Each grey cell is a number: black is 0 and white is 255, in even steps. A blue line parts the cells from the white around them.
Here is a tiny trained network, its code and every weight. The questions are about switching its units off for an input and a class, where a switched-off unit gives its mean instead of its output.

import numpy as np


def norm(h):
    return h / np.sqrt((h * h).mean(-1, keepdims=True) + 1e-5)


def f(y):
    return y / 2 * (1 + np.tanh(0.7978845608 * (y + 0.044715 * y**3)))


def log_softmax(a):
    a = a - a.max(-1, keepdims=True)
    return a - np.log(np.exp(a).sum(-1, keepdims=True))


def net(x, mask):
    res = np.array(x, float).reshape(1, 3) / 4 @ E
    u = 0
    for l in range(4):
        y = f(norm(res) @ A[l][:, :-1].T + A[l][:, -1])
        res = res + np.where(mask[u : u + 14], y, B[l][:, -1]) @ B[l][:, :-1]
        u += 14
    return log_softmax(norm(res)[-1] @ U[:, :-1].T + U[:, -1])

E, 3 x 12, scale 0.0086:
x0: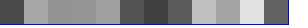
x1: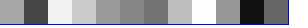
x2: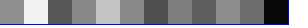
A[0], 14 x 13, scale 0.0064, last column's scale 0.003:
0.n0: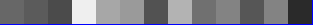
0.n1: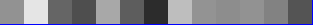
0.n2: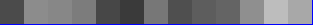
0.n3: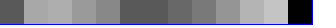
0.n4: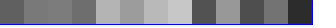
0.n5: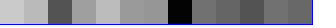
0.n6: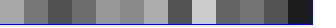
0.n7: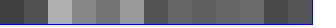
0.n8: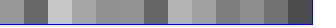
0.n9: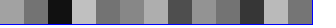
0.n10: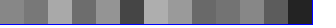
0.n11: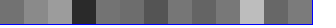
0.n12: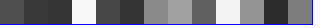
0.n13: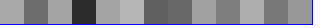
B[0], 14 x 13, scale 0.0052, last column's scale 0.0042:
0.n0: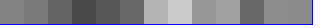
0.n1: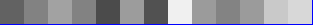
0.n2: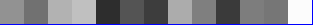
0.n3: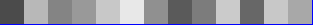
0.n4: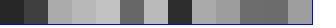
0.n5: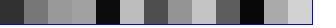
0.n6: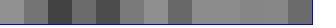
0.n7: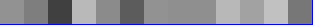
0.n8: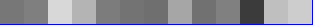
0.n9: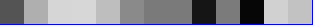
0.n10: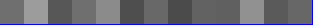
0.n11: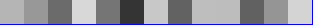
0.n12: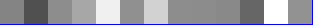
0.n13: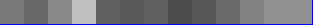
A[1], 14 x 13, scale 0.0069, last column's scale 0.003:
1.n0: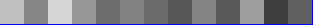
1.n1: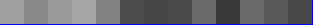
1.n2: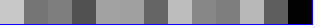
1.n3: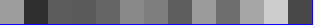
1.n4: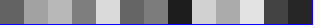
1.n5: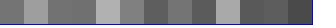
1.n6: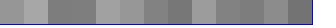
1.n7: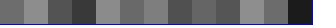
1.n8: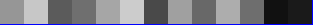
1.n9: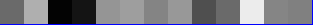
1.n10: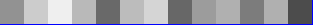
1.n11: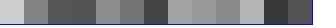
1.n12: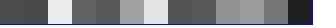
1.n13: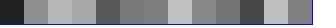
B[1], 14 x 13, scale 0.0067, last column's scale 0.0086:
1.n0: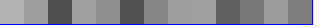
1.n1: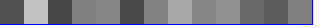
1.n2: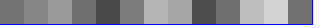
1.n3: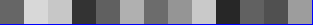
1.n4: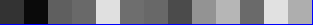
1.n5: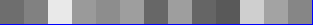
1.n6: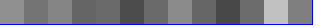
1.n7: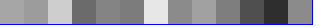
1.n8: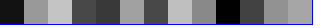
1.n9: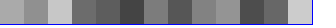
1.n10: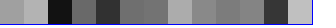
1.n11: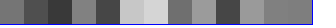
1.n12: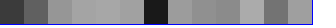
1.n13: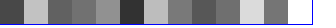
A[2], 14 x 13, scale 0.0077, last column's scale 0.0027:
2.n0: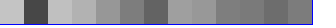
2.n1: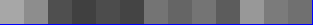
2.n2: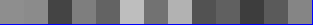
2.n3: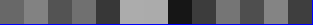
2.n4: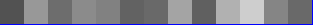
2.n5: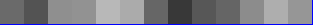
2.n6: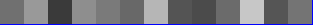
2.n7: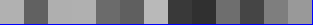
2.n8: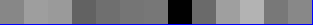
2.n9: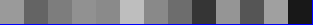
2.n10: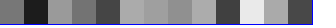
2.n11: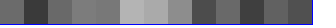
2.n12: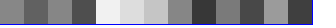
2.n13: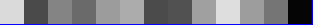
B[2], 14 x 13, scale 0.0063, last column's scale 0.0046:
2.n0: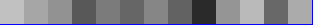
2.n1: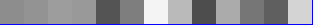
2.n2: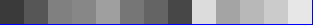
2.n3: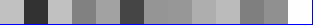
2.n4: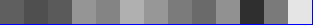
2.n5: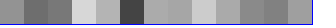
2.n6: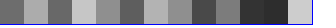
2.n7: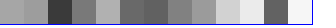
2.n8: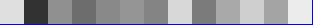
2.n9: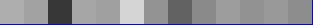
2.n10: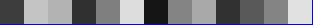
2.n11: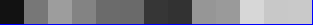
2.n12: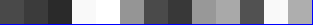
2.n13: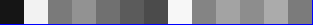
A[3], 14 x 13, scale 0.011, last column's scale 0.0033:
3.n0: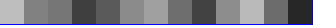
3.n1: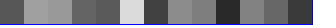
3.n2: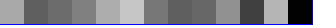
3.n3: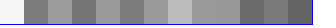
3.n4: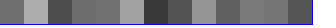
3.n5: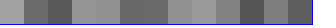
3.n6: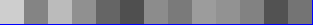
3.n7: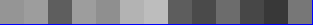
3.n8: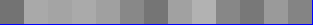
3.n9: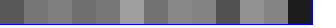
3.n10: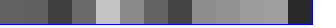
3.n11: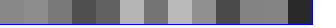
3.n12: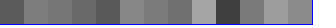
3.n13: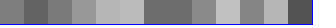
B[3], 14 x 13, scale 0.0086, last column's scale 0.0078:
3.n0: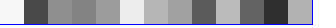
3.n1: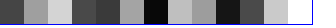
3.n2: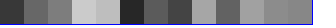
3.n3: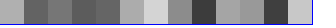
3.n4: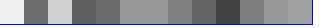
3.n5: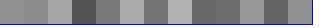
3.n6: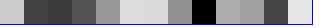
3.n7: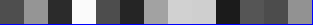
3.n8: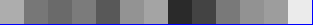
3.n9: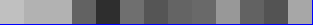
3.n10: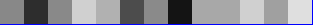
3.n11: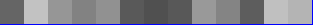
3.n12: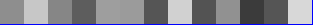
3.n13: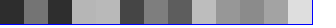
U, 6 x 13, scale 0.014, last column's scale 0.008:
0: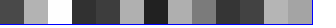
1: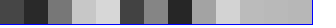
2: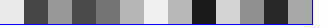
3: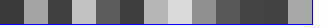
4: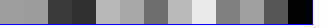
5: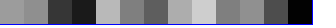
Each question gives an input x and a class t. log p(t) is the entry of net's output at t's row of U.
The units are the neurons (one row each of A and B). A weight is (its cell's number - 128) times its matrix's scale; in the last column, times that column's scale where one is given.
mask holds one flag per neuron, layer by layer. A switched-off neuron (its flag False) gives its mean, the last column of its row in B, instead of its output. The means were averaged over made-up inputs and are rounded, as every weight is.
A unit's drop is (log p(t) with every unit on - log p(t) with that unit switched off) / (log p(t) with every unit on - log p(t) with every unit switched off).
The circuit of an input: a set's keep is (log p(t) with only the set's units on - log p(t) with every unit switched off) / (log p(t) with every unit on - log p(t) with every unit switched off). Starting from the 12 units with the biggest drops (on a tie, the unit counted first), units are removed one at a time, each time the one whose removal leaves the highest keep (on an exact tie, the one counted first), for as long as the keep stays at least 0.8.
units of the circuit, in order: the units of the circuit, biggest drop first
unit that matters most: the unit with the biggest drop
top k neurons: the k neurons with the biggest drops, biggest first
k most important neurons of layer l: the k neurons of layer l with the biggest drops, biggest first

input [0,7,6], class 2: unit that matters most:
0.n8
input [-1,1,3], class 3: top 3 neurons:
[1.n13, 0.n5, 0.n4]
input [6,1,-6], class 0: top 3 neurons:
[2.n10, 1.n3, 0.n2]
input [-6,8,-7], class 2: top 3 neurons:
[1.n8, 2.n0, 0.n5]
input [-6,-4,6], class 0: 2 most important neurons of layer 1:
[1.n8, 1.n4]
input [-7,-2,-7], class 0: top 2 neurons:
[2.n10, 1.n3]
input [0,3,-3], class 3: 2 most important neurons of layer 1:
[1.n13, 1.n10]
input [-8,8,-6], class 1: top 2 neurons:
[0.n2, 1.n9]
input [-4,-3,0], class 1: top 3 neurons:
[0.n1, 1.n10, 0.n8]
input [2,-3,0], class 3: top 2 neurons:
[0.n2, 0.n11]
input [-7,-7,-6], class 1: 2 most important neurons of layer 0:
[0.n9, 0.n1]
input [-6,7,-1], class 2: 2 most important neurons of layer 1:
[1.n4, 1.n10]
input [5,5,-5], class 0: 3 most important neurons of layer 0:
[0.n11, 0.n9, 0.n4]
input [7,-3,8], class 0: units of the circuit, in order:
[1.n8]
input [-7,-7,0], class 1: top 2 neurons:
[0.n9, 1.n13]
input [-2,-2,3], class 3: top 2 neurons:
[0.n5, 1.n13]
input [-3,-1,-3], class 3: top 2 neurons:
[0.n9, 1.n13]
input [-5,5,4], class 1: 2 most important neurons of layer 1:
[1.n9, 1.n3]
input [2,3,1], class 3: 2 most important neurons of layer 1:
[1.n13, 1.n9]
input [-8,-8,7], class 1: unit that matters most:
2.n3
